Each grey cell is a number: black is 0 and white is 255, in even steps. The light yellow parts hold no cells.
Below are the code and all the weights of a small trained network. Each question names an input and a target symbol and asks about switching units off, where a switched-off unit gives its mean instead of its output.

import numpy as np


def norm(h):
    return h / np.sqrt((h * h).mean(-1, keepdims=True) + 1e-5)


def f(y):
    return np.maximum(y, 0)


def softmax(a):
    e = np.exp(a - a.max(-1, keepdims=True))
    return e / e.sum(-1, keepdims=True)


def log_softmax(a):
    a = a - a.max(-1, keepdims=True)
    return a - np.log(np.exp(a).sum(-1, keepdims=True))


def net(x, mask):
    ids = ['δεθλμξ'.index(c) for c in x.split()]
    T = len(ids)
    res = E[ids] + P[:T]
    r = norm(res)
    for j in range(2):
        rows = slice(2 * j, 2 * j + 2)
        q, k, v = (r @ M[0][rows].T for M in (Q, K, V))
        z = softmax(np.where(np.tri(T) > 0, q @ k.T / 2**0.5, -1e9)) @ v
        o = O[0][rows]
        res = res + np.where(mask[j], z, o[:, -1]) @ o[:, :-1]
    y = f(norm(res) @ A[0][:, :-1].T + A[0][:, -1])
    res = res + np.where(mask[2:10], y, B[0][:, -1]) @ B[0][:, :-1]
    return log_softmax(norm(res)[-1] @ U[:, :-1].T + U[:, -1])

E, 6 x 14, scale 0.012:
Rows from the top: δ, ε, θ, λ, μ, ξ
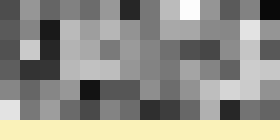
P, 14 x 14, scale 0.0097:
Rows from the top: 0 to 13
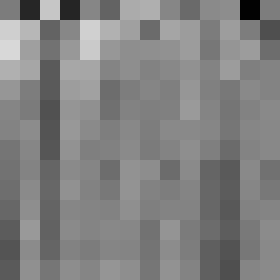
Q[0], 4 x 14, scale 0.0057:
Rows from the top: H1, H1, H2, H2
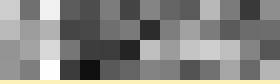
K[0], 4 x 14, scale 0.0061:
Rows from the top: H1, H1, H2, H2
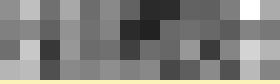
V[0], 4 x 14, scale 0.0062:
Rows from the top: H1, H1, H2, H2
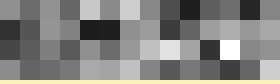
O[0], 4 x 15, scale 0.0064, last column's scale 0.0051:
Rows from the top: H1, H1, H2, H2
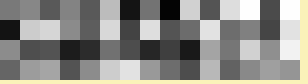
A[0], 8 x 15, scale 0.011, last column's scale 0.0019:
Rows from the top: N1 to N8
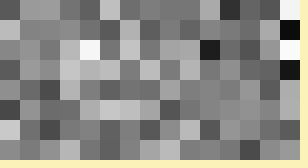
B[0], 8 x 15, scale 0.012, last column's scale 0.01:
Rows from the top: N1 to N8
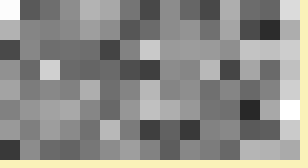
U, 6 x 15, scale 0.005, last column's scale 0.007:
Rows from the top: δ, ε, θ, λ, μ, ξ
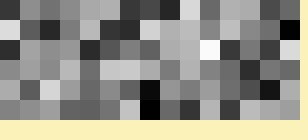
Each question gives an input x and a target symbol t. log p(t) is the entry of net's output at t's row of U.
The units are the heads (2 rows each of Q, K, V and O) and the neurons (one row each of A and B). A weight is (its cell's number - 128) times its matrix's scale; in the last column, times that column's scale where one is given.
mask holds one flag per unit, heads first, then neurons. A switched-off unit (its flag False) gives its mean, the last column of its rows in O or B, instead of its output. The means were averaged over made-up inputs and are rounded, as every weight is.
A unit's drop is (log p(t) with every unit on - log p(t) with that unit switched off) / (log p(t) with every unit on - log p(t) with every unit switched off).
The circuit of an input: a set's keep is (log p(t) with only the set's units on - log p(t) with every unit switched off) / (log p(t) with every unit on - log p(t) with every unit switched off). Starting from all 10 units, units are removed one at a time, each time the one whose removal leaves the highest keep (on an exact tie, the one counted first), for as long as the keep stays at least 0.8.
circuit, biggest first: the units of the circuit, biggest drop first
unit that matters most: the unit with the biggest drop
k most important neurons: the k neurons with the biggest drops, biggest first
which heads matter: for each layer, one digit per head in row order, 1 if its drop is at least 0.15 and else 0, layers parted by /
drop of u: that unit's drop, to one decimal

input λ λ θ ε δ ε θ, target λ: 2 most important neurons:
(N6, N3)
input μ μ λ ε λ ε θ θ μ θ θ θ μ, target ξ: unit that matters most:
N8
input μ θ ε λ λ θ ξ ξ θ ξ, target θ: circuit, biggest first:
(H2, N3, N4)
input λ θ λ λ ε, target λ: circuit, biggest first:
(H2, N6)
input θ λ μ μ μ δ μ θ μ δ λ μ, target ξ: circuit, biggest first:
(H1, N8, N6)
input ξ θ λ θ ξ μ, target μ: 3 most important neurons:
(N7, N3, N6)
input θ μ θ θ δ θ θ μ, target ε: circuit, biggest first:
(N4, N7)
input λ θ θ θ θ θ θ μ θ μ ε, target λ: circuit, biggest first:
(N6, H2)
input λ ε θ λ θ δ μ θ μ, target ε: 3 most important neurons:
(N2, N7, N4)
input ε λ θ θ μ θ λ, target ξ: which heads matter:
01
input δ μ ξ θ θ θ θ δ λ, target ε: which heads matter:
11
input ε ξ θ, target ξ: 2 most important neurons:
(N1, N2)
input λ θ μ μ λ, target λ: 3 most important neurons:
(N6, N3, N4)
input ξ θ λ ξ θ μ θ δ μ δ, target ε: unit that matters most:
N5
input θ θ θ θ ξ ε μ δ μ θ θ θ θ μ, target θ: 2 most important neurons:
(N1, N7)
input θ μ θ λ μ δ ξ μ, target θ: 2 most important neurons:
(N1, N8)
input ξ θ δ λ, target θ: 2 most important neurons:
(N4, N3)
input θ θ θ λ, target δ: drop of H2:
0.1
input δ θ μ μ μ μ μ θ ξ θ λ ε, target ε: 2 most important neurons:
(N5, N3)
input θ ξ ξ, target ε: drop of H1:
1.2
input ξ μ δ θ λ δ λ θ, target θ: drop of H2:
1.1
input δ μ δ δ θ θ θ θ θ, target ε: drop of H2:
0.2
